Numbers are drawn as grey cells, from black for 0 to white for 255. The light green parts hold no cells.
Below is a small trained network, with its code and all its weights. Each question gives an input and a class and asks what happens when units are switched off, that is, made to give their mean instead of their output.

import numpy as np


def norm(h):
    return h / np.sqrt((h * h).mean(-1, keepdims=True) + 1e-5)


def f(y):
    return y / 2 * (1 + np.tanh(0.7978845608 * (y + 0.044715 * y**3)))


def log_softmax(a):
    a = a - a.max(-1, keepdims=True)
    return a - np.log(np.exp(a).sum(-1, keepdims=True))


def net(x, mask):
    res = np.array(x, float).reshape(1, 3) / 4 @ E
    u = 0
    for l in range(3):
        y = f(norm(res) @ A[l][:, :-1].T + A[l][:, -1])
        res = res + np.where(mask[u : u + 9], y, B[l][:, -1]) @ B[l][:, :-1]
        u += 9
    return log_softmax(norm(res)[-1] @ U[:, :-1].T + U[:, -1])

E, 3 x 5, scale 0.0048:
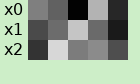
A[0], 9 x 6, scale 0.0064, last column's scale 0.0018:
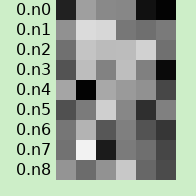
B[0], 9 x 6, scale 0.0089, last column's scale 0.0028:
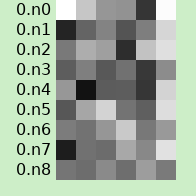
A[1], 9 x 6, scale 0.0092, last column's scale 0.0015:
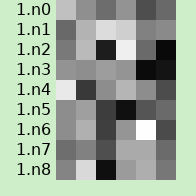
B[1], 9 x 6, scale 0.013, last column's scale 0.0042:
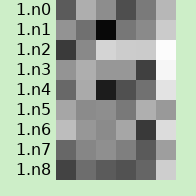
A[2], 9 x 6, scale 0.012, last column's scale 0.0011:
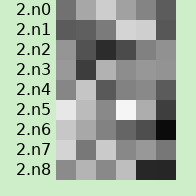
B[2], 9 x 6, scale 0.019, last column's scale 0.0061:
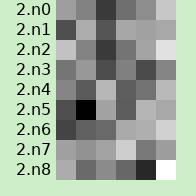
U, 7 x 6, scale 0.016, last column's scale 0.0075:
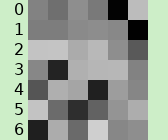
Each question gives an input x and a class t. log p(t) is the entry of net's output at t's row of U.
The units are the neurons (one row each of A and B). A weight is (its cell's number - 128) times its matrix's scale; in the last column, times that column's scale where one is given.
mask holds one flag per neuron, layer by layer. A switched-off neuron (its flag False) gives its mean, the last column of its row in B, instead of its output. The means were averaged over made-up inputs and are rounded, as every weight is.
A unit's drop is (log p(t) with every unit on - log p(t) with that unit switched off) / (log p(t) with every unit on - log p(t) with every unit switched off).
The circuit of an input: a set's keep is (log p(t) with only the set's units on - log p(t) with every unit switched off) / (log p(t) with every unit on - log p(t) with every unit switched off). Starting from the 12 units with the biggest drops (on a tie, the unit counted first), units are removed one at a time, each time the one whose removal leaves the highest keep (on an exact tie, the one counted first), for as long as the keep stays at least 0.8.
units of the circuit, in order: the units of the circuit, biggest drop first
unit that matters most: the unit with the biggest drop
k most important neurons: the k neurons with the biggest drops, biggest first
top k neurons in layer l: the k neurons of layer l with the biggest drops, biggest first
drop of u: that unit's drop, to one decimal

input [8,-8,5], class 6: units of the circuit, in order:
[1.n2]
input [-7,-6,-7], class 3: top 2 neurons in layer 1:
[1.n6, 1.n8]
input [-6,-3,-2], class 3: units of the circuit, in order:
[2.n5, 1.n8]
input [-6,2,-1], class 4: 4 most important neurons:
[0.n1, 0.n0, 1.n6, 1.n2]
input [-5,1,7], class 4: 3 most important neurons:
[0.n2, 2.n8, 1.n6]
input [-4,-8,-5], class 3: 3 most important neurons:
[1.n6, 2.n5, 1.n1]
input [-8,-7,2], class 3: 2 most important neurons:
[1.n6, 2.n5]
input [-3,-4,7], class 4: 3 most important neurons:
[0.n2, 1.n2, 2.n8]
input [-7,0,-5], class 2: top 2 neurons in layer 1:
[1.n1, 1.n8]
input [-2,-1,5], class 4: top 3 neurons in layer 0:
[0.n2, 0.n1, 0.n3]
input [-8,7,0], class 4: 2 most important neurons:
[2.n8, 2.n2]
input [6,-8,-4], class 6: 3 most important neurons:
[1.n2, 0.n2, 1.n3]
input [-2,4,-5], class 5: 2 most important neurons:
[1.n2, 0.n4]
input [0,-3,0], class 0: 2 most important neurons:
[1.n6, 1.n8]
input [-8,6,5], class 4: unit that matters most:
2.n8
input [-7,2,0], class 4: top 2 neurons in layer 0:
[0.n1, 0.n0]
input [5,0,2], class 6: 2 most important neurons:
[1.n2, 0.n7]
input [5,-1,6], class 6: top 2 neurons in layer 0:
[0.n7, 0.n4]
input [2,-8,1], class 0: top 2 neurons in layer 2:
[2.n8, 2.n6]
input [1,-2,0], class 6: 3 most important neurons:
[1.n2, 0.n2, 0.n7]
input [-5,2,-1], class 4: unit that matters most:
0.n1
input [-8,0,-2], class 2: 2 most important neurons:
[2.n7, 1.n4]
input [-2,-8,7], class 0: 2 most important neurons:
[1.n6, 0.n2]
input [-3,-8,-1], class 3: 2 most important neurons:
[1.n6, 0.n2]
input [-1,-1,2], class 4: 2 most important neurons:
[0.n2, 1.n2]
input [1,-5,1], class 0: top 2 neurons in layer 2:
[2.n8, 2.n6]
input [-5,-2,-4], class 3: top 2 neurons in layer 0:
[0.n2, 0.n5]
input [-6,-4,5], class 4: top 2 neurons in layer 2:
[2.n2, 2.n8]
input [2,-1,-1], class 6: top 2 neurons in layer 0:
[0.n2, 0.n0]
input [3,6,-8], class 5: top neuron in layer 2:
[2.n2]
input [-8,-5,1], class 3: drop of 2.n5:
0.3
